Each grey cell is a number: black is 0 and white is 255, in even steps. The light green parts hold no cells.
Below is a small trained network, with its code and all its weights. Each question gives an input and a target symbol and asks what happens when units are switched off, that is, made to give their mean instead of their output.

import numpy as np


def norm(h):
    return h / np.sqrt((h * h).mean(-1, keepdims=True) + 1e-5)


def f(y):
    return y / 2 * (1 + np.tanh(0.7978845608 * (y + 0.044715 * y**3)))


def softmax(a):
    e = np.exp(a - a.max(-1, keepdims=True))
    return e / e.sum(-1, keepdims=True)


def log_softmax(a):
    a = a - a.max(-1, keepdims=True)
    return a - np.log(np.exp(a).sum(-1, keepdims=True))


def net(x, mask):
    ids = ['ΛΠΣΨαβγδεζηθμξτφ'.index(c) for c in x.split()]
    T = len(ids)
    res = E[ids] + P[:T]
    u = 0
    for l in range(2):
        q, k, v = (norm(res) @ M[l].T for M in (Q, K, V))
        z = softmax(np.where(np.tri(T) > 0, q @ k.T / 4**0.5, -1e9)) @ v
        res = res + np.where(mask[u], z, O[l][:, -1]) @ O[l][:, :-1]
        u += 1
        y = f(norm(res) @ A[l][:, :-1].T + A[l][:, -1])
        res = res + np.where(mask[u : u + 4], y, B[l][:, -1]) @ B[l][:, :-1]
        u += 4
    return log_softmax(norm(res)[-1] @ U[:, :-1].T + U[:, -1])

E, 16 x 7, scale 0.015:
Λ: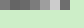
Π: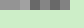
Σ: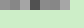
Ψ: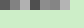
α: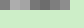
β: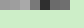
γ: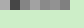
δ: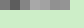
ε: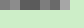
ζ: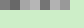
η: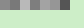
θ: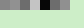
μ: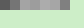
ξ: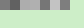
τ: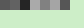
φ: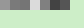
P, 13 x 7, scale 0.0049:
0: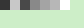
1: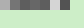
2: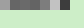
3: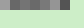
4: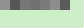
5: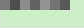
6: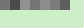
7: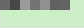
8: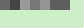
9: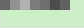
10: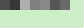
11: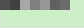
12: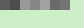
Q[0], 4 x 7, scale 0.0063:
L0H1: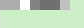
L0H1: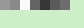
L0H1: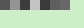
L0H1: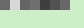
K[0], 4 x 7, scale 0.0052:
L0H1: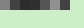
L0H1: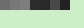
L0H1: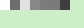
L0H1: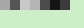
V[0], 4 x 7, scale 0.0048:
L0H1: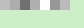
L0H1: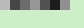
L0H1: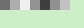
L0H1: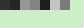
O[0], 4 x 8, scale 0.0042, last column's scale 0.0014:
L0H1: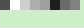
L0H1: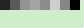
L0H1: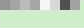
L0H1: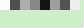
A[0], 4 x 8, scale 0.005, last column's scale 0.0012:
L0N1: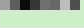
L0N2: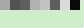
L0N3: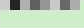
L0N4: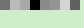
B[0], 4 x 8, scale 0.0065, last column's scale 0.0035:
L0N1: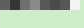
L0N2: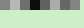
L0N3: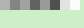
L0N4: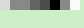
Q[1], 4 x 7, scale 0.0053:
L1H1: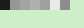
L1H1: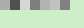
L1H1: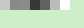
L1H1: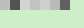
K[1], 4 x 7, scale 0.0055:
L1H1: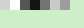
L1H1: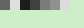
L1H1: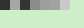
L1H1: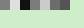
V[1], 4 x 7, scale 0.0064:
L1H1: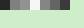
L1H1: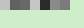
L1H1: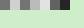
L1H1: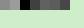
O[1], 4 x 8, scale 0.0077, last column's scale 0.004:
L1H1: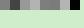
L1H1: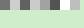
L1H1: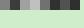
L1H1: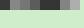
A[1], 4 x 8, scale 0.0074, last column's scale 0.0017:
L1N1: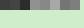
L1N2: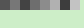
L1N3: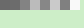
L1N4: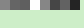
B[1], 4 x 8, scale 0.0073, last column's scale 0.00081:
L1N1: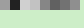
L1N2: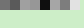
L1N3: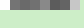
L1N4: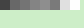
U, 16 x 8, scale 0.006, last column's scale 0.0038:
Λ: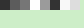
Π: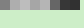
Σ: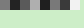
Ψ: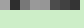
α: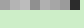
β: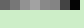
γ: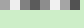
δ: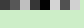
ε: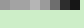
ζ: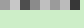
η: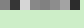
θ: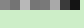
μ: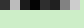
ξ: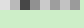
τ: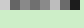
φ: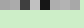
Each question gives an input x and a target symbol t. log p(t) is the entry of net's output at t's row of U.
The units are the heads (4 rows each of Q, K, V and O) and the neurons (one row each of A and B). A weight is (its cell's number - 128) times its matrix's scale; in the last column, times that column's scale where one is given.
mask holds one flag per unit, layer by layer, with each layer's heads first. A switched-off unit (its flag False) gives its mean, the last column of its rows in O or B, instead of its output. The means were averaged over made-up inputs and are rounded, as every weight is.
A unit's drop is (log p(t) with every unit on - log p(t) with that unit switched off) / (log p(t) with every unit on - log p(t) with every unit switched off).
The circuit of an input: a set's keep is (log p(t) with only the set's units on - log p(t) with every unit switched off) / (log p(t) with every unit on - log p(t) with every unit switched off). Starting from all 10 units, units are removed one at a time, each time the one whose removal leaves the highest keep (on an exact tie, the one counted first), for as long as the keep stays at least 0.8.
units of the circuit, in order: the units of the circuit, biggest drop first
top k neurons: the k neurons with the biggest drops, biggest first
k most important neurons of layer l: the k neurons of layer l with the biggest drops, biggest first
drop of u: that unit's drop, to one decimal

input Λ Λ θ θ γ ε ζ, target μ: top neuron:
(L0N3)
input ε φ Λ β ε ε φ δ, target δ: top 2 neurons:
(L0N4 L0N2)
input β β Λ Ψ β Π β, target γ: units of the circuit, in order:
(L1H1 L0H1)
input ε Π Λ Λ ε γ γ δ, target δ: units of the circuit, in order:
(L1H1 L0N4 L1N2)
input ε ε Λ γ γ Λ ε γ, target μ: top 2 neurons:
(L0N3 L0N2)
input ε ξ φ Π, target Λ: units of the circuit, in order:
(L1H1 L0H1)
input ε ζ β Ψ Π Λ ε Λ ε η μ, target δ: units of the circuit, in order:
(L1H1 L1N2)
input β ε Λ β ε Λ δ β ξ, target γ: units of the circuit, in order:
(L1H1 L0N1)
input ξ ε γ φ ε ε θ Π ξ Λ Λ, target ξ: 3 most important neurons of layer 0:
(L0N3 L0N1 L0N4)
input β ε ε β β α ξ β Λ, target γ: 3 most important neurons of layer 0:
(L0N1 L0N3 L0N4)
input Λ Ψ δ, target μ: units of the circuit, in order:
(L0H1 L1H1 L0N4)
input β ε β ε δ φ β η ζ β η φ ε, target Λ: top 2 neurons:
(L0N1 L0N4)
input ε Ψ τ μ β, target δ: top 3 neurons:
(L0N4 L1N3 L0N1)
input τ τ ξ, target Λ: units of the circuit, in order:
(L1H1)
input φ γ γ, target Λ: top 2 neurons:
(L1N4 L0N3)
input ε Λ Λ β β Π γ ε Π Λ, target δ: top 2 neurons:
(L1N2 L0N4)
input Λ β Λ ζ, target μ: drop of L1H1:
0.9
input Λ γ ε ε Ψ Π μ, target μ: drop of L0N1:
0.0
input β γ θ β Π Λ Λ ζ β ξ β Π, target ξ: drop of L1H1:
0.3
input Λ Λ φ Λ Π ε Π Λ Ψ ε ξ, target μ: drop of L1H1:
1.0
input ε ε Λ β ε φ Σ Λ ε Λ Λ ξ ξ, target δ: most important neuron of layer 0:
(L0N3)
